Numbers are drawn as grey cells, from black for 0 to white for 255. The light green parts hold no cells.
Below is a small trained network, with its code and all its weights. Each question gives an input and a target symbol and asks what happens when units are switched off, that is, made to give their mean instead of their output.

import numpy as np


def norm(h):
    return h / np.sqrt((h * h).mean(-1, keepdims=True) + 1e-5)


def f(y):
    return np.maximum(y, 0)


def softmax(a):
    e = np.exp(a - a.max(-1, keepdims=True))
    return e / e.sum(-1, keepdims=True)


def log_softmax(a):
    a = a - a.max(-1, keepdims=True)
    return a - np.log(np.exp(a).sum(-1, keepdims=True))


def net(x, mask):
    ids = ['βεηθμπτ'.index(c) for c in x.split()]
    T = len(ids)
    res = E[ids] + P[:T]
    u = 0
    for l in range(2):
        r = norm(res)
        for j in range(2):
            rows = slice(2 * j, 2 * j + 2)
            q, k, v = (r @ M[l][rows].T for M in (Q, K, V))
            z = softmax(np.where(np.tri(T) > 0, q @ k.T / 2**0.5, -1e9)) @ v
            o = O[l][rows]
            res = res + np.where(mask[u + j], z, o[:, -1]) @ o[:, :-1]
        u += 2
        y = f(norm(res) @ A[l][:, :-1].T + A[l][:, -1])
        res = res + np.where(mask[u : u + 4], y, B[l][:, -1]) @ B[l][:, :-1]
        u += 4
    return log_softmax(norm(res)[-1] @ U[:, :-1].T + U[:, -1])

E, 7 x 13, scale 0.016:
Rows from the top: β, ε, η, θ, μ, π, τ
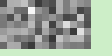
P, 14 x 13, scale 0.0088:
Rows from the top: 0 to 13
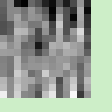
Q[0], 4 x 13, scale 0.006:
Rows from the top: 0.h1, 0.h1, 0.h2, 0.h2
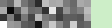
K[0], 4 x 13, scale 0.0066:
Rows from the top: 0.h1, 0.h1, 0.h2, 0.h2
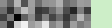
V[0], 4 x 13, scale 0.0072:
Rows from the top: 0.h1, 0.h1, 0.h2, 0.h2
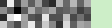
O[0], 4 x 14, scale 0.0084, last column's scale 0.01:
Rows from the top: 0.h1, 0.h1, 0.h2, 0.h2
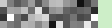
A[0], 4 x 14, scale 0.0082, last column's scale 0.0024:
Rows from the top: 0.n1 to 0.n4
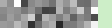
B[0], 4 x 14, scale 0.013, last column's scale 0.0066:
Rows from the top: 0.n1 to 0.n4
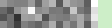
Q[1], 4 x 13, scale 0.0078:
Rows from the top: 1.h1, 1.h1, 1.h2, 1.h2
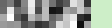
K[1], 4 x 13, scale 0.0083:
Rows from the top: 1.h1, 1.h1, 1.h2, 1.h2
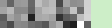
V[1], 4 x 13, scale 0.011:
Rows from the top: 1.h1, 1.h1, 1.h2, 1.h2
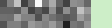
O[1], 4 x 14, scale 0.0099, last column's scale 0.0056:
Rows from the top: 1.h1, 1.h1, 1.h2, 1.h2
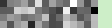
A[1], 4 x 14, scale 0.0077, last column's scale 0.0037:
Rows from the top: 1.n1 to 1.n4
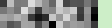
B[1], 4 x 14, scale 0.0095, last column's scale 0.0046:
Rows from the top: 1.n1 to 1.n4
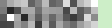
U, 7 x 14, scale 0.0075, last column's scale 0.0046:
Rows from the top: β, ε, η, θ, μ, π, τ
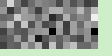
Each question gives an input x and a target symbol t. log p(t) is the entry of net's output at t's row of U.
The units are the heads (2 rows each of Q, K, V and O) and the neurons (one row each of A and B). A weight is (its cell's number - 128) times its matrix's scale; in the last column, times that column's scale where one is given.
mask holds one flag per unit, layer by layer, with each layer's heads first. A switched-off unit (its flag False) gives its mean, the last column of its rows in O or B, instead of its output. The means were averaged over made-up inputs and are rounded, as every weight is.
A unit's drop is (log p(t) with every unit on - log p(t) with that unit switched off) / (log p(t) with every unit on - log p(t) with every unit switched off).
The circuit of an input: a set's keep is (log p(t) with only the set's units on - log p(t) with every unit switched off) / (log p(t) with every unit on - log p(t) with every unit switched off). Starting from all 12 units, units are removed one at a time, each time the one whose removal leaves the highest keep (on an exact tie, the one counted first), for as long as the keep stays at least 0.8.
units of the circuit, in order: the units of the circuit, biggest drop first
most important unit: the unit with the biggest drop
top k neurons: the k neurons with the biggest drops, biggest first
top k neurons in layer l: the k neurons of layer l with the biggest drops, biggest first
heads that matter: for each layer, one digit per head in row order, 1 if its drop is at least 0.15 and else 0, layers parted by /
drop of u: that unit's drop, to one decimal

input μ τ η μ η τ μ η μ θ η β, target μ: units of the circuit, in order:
(0.h2)
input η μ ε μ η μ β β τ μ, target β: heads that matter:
11 / 00
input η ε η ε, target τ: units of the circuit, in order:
(0.h1 1.h1)
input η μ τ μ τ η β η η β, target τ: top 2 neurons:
(0.n3 1.n1)
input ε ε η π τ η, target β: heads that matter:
01 / 00
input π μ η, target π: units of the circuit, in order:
(0.h2 1.h1 1.h2)
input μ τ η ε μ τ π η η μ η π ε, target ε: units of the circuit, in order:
(0.h2 1.h1)
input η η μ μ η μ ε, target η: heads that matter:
10 / 00
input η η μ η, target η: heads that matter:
01 / 10
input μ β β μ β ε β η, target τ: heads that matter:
01 / 10
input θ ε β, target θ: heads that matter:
10 / 10
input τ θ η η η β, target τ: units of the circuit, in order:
(1.h1 0.h1)
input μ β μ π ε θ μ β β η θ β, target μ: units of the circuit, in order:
(0.h2 1.h1)
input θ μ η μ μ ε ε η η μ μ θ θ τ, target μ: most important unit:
0.h2
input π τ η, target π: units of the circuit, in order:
(0.h2 1.h2 1.h1)
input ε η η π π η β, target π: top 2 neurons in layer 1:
(1.n3 1.n1)
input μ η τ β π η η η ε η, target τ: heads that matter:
00 / 11
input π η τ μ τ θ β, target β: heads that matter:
11 / 00
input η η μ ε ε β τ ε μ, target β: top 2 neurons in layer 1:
(1.n4 1.n2)
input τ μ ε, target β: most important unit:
0.h1
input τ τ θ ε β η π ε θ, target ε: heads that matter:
01 / 10
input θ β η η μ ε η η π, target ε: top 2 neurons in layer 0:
(0.n2 0.n1)
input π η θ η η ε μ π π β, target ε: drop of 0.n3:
0.2
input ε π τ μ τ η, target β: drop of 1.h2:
0.0
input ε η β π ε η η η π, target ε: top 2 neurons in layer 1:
(1.n2 1.n1)
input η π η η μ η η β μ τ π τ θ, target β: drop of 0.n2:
0.2
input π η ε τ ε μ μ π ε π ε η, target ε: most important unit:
0.h2
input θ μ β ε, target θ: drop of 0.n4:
0.1
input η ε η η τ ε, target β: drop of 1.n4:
0.1
